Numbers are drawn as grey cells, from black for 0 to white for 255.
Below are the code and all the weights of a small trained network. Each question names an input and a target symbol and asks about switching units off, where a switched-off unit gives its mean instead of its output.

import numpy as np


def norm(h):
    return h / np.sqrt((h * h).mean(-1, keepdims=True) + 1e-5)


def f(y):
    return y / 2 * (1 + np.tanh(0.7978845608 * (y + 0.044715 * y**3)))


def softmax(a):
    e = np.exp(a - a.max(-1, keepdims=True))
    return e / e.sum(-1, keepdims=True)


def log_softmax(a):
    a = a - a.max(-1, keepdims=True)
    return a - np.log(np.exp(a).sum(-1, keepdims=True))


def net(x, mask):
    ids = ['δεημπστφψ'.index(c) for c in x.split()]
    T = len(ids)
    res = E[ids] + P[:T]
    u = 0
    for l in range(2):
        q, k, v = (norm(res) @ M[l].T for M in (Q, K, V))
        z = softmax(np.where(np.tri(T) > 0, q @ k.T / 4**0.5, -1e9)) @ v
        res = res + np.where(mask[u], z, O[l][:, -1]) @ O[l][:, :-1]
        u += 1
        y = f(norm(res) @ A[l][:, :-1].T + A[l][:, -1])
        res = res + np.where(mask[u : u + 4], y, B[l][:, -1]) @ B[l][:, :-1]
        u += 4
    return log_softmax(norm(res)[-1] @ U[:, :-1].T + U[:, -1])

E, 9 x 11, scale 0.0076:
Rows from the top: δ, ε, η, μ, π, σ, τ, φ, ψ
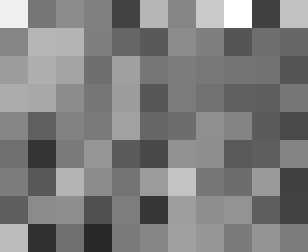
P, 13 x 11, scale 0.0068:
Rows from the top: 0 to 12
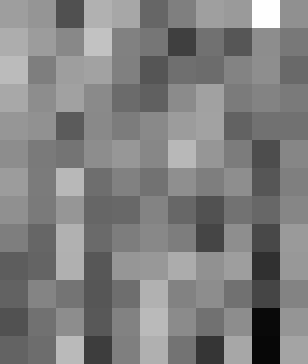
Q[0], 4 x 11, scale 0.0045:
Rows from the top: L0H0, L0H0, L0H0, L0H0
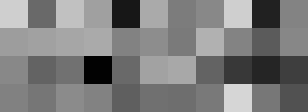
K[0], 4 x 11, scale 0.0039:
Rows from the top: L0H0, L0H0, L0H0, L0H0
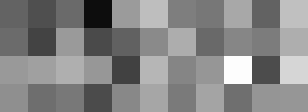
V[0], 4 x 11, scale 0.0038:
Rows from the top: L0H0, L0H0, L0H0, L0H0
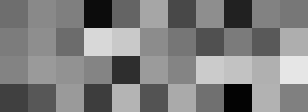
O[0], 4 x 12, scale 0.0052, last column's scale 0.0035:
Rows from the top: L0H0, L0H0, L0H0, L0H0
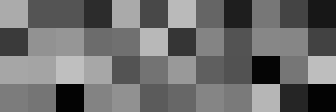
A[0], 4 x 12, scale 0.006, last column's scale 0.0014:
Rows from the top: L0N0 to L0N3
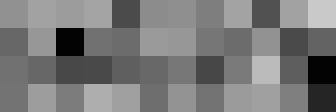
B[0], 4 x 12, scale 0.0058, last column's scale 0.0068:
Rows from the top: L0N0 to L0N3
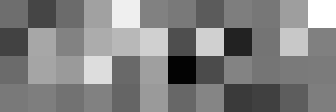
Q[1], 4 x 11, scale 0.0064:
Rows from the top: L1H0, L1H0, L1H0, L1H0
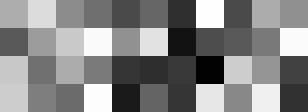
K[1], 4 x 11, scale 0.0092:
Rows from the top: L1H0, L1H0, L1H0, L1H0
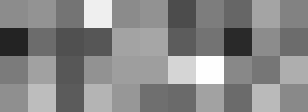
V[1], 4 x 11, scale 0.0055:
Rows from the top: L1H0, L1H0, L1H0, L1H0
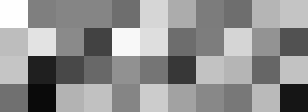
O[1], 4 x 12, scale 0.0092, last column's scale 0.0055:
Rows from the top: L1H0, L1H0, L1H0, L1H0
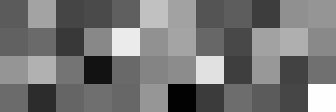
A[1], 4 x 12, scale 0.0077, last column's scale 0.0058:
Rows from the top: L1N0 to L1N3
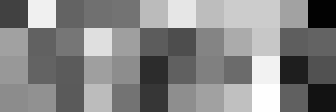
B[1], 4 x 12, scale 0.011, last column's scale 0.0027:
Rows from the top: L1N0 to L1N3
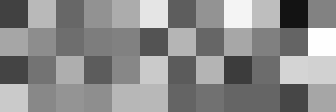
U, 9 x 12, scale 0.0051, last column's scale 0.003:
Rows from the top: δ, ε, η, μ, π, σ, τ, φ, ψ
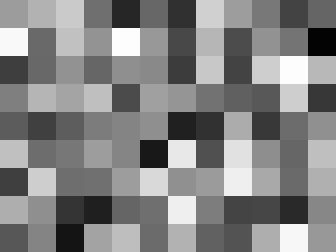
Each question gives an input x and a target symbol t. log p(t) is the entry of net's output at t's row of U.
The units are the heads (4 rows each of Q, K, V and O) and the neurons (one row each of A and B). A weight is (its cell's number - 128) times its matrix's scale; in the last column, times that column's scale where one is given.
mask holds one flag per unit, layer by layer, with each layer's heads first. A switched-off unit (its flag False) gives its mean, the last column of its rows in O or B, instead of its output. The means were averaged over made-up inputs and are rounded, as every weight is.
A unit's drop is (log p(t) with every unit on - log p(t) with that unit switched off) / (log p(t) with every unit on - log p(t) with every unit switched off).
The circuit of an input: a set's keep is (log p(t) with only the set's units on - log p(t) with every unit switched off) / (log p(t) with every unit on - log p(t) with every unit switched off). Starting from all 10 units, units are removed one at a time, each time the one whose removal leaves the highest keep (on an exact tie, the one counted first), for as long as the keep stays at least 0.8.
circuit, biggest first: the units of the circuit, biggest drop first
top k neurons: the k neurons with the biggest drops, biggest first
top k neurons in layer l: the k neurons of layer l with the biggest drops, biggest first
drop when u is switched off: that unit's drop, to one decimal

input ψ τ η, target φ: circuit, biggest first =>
L1H0
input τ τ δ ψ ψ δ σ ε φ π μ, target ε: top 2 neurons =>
L0N0, L1N1
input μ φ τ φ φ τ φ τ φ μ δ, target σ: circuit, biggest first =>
L1H0, L0N0, L1N1, L0H0
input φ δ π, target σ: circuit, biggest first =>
L1N1, L1H0
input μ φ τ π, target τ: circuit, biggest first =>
L0H0, L0N0, L1H0, L1N0
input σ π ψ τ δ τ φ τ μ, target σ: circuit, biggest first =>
L1H0, L1N2, L0H0
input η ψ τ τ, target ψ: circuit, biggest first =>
L0H0, L0N0, L1H0
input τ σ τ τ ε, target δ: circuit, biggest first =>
L0H0, L1H0, L0N1
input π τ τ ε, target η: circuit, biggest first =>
L0H0, L1N2
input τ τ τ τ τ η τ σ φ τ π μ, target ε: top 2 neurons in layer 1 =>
L1N2, L1N3
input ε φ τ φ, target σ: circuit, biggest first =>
L1H0, L1N1
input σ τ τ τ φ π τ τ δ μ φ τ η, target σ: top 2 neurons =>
L1N2, L0N1
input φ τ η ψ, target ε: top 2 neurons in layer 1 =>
L1N3, L1N2
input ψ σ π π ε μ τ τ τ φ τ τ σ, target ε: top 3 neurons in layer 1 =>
L1N2, L1N3, L1N1
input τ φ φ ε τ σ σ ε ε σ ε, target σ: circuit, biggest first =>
L1H0, L0H0, L1N1
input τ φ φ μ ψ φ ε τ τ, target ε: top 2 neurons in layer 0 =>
L0N2, L0N0
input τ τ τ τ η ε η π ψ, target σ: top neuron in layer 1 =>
L1N1
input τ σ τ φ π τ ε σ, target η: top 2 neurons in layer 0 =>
L0N2, L0N1
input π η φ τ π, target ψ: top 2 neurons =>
L0N1, L0N0
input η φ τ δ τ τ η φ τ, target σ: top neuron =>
L1N2
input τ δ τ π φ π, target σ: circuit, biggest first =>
L1H0, L1N1
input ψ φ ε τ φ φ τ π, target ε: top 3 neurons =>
L0N2, L1N2, L1N3
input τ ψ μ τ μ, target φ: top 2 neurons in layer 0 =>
L0N2, L0N0
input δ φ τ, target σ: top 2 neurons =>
L0N0, L1N2
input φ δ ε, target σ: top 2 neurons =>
L0N0, L1N1
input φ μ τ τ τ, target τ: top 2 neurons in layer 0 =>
L0N0, L0N1
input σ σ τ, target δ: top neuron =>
L0N0
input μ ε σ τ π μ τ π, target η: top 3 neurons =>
L1N2, L0N1, L0N2
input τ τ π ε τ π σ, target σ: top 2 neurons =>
L0N0, L1N1
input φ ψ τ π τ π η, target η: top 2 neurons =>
L1N2, L0N0
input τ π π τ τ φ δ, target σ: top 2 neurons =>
L0N0, L1N1
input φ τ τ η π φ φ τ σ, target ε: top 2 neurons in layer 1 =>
L1N3, L1N2
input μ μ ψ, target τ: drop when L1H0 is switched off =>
0.9
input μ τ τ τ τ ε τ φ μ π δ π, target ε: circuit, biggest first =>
L1H0
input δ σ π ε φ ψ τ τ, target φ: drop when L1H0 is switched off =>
1.0
